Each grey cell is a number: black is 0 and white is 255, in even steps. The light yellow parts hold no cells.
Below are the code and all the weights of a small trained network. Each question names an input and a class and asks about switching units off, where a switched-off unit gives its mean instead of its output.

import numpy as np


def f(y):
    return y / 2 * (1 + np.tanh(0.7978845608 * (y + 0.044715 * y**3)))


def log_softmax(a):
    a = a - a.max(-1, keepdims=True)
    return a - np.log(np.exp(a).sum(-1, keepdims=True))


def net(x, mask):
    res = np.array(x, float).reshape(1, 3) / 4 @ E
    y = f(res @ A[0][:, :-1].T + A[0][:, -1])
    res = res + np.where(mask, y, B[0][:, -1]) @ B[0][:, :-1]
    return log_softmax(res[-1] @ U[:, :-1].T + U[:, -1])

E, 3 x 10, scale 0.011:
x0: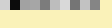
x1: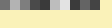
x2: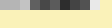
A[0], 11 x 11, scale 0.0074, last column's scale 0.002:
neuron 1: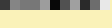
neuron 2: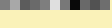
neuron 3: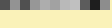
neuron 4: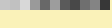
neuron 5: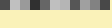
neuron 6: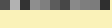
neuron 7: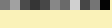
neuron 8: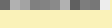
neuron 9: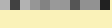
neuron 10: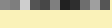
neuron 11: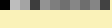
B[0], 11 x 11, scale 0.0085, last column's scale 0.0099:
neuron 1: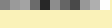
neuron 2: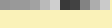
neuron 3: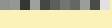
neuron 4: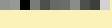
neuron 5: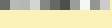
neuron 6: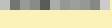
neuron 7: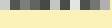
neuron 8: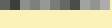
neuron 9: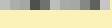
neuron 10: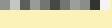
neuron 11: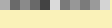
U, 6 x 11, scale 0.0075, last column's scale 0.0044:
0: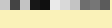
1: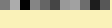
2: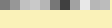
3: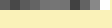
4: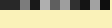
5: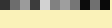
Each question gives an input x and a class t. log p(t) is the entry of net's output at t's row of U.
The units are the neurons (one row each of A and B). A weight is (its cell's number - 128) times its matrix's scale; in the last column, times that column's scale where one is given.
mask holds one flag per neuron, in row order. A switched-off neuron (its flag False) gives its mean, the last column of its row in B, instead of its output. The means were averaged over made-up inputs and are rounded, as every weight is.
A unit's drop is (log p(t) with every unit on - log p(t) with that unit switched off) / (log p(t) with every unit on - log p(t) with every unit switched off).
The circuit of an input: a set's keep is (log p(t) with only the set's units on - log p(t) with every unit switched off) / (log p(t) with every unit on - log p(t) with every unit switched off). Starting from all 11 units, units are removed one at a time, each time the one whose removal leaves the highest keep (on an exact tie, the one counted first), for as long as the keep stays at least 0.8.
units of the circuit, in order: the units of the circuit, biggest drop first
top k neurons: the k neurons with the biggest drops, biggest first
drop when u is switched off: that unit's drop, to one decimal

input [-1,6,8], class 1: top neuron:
(neuron 4)
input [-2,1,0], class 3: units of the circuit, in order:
(neuron 9; neuron 10)
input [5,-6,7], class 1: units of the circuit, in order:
(neuron 4; neuron 10; neuron 5)
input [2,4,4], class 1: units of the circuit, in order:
(neuron 4; neuron 11)
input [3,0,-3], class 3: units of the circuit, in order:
(neuron 10; neuron 11; neuron 6)
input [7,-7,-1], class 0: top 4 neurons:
(neuron 9; neuron 5; neuron 2; neuron 10)
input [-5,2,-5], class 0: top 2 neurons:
(neuron 11; neuron 10)
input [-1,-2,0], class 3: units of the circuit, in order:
(neuron 5; neuron 9)
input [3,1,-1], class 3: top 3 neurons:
(neuron 11; neuron 6; neuron 7)
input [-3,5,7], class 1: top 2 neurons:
(neuron 4; neuron 10)
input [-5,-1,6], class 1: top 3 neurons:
(neuron 10; neuron 4; neuron 9)
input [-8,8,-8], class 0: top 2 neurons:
(neuron 11; neuron 7)
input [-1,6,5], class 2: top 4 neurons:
(neuron 5; neuron 2; neuron 3; neuron 8)
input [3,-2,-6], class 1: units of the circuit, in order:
(neuron 3)
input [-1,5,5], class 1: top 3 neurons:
(neuron 4; neuron 10; neuron 1)
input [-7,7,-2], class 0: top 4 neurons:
(neuron 11; neuron 7; neuron 6; neuron 10)
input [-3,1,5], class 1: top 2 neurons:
(neuron 10; neuron 4)
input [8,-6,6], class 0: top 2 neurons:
(neuron 9; neuron 5)
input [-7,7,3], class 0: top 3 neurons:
(neuron 11; neuron 7; neuron 6)
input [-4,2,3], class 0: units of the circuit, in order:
(neuron 11)
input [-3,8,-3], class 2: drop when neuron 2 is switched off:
0.1
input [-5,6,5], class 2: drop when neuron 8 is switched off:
0.2
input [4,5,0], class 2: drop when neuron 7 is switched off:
0.1
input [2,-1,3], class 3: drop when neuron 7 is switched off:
0.2
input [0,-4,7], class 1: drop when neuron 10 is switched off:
0.1
